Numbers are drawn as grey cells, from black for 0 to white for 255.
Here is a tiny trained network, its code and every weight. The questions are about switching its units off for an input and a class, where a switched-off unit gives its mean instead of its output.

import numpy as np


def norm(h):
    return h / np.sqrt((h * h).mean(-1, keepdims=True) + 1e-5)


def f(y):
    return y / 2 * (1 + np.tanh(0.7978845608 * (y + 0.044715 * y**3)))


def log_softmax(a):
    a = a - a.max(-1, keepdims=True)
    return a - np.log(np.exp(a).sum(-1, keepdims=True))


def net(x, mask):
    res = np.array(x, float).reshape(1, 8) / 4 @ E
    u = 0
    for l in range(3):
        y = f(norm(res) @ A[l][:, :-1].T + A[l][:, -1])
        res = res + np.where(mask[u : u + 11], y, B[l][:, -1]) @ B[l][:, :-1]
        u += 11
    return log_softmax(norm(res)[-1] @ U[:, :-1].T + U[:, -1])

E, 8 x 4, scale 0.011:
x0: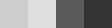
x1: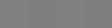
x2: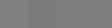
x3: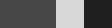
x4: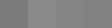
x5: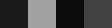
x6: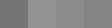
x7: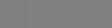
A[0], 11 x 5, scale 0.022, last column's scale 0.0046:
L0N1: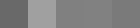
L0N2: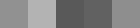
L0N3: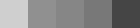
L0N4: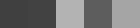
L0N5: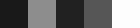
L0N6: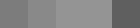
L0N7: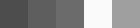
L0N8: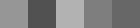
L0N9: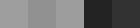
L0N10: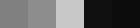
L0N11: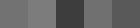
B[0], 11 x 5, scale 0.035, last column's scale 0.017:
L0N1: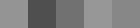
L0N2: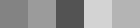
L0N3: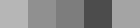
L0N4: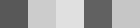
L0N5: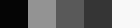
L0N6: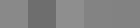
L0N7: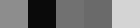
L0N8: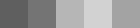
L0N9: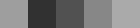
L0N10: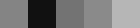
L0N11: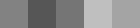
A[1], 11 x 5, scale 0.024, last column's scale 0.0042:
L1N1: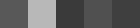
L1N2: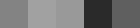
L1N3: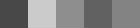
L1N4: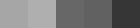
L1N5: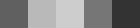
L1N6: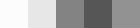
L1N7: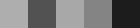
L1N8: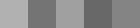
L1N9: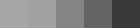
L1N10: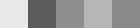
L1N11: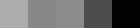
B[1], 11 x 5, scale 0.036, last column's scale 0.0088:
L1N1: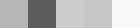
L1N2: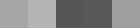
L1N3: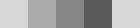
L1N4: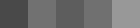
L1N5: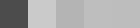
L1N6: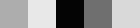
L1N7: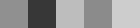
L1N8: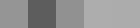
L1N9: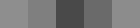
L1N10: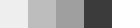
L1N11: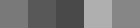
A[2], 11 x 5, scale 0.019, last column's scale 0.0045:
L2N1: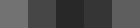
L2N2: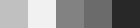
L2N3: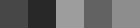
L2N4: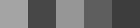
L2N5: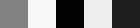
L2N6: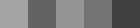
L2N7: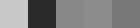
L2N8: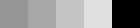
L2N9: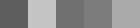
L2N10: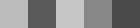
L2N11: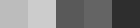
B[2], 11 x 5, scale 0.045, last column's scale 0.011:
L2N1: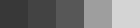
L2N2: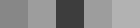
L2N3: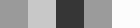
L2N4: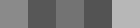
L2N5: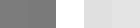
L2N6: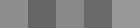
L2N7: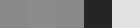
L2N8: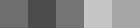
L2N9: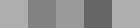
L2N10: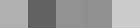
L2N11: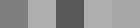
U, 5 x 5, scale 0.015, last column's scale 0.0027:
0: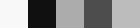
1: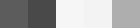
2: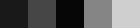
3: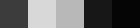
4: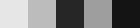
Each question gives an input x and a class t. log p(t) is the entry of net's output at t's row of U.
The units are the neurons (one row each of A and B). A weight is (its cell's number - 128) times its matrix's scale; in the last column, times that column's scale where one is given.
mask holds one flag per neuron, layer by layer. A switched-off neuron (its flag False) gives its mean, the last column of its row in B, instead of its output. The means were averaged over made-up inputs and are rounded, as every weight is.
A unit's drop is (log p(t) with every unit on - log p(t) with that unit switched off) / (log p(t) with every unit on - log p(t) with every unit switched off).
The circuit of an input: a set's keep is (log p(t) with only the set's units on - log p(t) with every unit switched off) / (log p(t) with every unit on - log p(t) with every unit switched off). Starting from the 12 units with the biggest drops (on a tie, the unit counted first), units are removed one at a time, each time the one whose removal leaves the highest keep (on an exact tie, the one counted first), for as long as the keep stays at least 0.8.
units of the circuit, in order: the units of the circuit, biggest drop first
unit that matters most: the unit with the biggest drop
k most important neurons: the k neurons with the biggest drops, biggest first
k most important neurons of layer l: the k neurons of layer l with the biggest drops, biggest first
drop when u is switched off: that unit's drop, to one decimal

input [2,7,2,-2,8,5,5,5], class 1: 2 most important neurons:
[L0N7 L0N2]
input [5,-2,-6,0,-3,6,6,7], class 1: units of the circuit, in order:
[L0N2 L2N5]
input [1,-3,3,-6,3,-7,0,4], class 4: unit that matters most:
L0N3
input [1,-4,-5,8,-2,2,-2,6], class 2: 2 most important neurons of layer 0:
[L0N10 L0N9]
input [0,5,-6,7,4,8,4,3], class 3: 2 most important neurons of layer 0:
[L0N4 L0N7]
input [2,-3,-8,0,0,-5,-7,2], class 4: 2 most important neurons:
[L0N7 L0N3]
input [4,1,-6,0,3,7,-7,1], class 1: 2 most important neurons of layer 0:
[L0N2 L0N7]
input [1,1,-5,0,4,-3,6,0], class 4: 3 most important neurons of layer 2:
[L2N2 L2N11 L2N5]
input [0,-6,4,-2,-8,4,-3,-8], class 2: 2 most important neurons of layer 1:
[L1N6 L1N5]
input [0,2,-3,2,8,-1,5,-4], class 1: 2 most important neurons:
[L0N4 L0N7]
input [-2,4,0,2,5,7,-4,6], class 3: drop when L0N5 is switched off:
0.4
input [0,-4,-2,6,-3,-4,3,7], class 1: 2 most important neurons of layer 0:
[L0N4 L0N7]
